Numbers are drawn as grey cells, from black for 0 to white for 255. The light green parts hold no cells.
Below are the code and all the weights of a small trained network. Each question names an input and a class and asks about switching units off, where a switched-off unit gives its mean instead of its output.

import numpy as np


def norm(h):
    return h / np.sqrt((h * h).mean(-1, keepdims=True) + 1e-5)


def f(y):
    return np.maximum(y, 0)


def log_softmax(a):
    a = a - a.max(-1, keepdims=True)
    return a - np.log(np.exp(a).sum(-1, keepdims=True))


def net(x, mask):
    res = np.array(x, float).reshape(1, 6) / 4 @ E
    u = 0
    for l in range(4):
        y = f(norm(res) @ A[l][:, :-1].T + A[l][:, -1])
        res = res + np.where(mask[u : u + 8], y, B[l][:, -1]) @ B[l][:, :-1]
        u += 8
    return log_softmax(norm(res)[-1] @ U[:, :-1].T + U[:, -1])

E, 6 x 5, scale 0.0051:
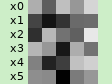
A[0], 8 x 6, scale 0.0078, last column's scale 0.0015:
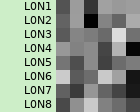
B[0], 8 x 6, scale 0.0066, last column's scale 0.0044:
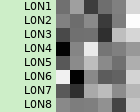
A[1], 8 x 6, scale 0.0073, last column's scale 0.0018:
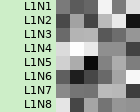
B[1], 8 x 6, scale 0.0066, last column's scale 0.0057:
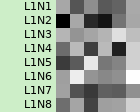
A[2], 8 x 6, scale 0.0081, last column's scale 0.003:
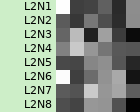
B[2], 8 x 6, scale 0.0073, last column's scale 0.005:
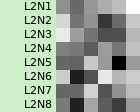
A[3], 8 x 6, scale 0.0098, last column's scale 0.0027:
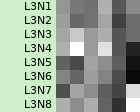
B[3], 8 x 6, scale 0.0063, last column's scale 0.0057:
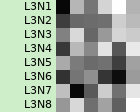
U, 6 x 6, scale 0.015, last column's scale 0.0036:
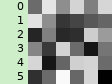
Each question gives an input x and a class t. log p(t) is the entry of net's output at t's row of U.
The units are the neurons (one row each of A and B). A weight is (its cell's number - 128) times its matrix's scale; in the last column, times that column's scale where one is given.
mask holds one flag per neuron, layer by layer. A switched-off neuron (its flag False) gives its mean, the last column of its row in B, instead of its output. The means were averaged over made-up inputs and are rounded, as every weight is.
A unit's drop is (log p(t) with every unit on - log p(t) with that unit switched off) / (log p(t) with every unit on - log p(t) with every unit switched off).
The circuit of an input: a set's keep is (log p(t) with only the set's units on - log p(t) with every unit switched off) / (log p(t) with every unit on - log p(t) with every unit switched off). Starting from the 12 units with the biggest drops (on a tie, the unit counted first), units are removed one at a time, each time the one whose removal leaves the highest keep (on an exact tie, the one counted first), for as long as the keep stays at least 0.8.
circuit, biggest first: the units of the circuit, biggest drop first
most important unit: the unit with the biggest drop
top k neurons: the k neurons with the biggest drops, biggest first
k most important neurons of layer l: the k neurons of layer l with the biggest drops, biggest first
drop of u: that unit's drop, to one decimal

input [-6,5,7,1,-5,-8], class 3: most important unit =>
L1N6
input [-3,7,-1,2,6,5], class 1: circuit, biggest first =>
L1N6, L2N3
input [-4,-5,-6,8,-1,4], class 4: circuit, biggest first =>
L2N1, L1N6
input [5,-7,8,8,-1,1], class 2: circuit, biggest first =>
L1N2, L0N3
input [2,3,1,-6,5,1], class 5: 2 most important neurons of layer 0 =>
L0N5, L0N1
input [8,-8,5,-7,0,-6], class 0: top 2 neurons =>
L1N4, L1N5
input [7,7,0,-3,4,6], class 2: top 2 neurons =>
L0N3, L3N7
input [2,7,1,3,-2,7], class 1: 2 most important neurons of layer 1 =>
L1N3, L1N6
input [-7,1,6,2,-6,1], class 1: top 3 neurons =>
L1N6, L0N2, L3N7
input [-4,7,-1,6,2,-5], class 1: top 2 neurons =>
L1N6, L1N5
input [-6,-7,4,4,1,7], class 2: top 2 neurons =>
L1N5, L1N4
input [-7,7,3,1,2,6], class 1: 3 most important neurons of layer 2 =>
L2N3, L2N2, L2N1
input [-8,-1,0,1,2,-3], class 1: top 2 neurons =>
L2N2, L1N4
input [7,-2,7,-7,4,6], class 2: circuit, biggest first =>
L1N2
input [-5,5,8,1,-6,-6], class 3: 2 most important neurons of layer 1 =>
L1N6, L1N8
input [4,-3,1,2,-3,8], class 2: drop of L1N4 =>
-0.1
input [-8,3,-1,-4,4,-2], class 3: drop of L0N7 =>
0.1
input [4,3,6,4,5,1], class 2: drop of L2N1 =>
0.0
